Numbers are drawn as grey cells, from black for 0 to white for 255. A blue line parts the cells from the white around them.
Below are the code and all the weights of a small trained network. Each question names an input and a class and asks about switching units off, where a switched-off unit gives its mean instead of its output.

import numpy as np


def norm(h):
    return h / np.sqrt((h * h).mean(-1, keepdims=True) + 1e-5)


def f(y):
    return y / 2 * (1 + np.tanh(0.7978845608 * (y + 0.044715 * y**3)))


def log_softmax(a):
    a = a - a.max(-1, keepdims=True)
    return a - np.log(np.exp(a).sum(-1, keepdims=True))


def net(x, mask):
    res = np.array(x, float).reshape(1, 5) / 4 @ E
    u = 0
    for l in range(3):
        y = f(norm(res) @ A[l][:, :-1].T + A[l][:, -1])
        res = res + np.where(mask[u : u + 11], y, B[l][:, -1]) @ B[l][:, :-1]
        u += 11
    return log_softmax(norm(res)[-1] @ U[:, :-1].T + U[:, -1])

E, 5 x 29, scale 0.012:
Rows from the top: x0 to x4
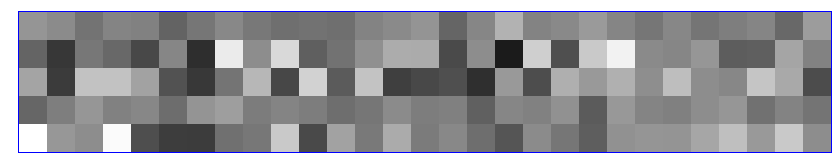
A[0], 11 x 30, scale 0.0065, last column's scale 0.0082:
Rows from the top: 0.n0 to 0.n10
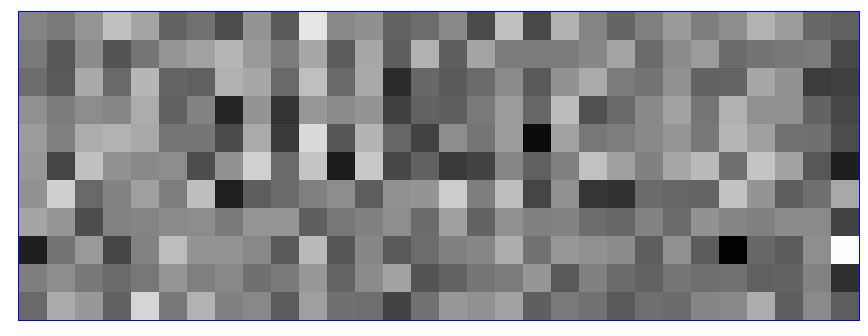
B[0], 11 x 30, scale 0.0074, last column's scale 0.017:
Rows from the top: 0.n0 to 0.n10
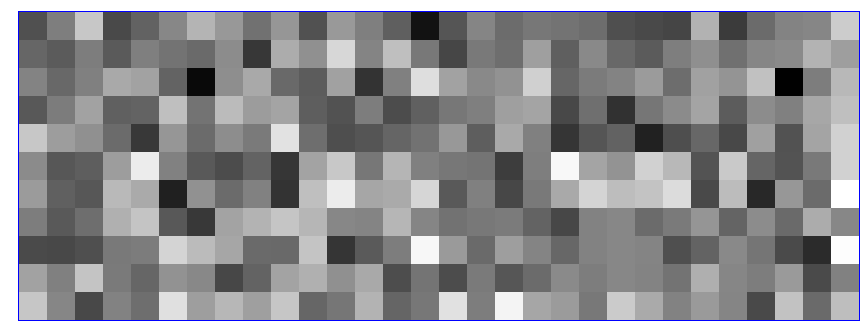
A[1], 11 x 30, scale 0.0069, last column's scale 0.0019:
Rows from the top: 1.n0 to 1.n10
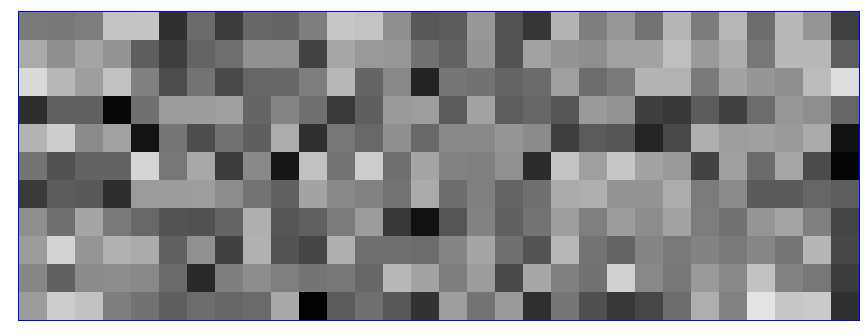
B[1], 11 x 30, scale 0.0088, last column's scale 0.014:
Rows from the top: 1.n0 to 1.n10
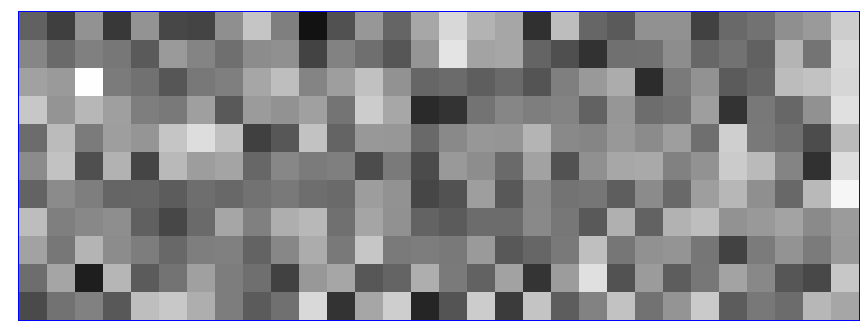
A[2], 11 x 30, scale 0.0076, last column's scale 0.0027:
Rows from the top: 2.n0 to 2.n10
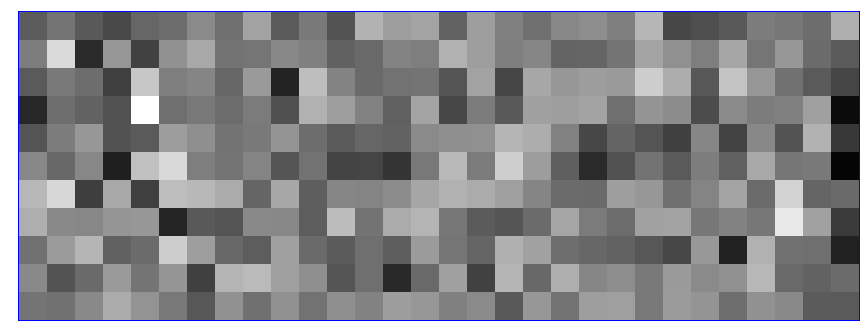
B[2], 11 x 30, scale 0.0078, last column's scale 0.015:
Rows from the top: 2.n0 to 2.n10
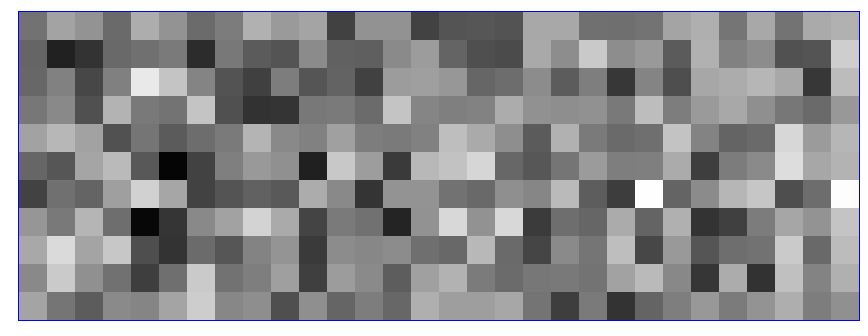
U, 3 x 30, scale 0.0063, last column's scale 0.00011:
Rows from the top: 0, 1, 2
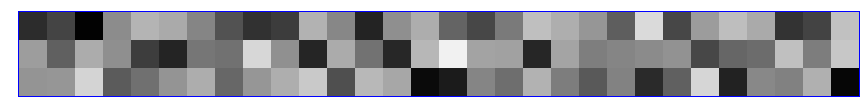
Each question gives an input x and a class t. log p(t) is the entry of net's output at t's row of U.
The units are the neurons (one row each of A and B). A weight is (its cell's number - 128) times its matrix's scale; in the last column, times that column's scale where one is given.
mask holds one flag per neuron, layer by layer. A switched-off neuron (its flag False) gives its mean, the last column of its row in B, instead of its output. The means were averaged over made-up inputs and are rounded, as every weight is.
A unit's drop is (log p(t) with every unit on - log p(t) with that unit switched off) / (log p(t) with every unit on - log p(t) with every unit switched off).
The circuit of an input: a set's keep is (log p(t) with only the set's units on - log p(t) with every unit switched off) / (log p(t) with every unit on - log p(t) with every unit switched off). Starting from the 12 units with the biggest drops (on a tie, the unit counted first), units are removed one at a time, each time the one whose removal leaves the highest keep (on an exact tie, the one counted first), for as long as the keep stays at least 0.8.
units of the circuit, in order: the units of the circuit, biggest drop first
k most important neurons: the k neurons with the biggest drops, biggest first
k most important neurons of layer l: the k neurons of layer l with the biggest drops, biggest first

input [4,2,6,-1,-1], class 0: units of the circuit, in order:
[0.n5]
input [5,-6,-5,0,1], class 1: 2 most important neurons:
[0.n6 0.n8]
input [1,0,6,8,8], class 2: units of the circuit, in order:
[0.n6 1.n10 0.n0]
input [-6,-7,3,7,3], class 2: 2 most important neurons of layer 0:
[0.n4 0.n8]
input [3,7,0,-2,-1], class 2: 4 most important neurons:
[0.n6 1.n3 0.n2 0.n5]
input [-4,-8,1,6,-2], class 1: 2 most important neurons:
[0.n4 0.n3]
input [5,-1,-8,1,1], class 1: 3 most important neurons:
[0.n8 0.n10 2.n7]
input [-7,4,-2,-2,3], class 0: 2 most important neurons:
[0.n6 0.n5]
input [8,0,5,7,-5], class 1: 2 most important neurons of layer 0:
[0.n6 0.n4]
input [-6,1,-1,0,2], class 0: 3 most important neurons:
[0.n5 0.n6 0.n8]
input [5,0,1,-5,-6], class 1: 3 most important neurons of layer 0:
[0.n6 0.n5 0.n2]
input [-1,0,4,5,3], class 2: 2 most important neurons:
[0.n8 0.n6]
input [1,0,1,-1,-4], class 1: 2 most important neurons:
[0.n6 2.n5]
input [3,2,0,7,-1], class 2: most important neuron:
[0.n6]
